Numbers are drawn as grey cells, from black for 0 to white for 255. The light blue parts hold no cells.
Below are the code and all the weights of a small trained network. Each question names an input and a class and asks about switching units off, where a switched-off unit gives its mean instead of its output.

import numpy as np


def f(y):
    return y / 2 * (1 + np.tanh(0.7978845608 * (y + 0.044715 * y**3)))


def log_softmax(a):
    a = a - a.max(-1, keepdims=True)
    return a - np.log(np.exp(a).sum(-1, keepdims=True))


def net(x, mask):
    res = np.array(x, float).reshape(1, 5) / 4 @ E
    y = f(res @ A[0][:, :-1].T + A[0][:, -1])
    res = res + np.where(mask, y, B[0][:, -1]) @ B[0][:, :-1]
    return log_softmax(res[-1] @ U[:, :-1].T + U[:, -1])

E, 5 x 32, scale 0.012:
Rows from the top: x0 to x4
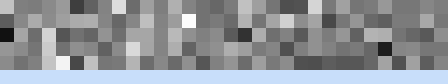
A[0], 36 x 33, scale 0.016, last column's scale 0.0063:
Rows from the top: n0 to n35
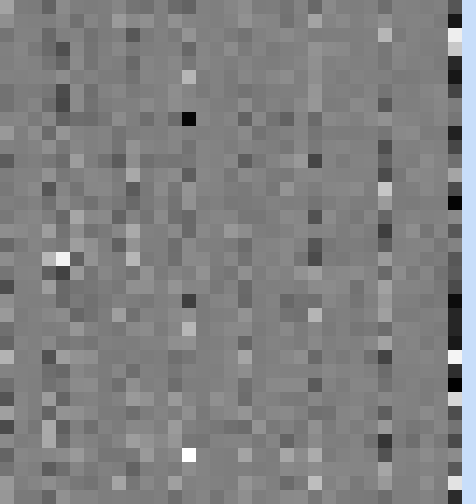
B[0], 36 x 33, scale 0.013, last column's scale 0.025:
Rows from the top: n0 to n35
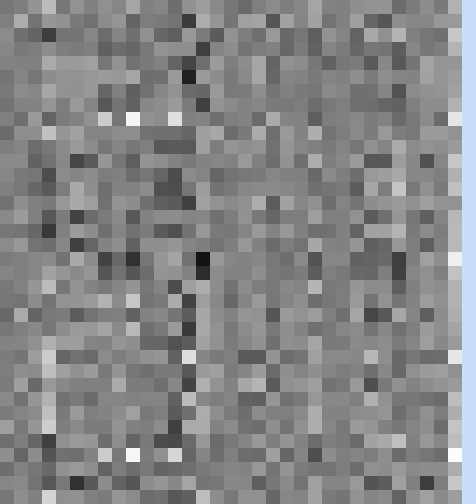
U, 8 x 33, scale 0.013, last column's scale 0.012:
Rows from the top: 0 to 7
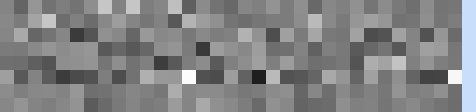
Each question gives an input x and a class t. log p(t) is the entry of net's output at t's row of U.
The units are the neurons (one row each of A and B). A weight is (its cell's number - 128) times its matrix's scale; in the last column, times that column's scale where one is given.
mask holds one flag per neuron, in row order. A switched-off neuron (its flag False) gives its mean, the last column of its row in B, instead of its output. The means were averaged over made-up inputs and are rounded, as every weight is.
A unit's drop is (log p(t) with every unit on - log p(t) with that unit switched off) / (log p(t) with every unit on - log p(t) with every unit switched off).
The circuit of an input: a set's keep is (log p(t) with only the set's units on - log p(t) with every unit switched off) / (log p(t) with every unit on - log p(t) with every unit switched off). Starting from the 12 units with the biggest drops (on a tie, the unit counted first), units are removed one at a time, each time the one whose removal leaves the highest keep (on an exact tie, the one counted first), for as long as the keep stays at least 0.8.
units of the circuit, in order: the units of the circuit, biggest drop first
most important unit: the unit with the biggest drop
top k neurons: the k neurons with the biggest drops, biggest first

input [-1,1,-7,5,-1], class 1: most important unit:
n25
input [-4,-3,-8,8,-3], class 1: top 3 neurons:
(n25, n0, n29)
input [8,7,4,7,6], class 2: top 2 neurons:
(n34, n22)
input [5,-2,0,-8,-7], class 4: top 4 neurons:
(n13, n18, n2, n33)
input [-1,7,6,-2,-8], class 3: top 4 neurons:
(n19, n7, n8, n6)
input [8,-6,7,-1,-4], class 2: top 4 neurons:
(n34, n22, n32, n25)
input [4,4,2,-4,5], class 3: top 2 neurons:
(n18, n8)
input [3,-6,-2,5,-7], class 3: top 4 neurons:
(n32, n19, n3, n7)
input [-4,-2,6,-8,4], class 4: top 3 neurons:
(n13, n2, n25)
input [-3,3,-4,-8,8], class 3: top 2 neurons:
(n18, n31)
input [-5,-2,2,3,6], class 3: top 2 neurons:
(n18, n34)
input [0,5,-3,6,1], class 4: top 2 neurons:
(n31, n8)
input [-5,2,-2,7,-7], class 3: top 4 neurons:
(n19, n7, n3, n13)
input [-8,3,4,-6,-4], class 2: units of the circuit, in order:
(n11)
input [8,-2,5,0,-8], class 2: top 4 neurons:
(n34, n22, n18, n1)
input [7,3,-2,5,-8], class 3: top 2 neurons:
(n19, n7)
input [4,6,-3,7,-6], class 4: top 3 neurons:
(n31, n16, n8)
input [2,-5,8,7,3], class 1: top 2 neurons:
(n30, n28)
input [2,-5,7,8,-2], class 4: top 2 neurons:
(n31, n16)
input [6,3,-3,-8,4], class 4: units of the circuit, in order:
(n13)
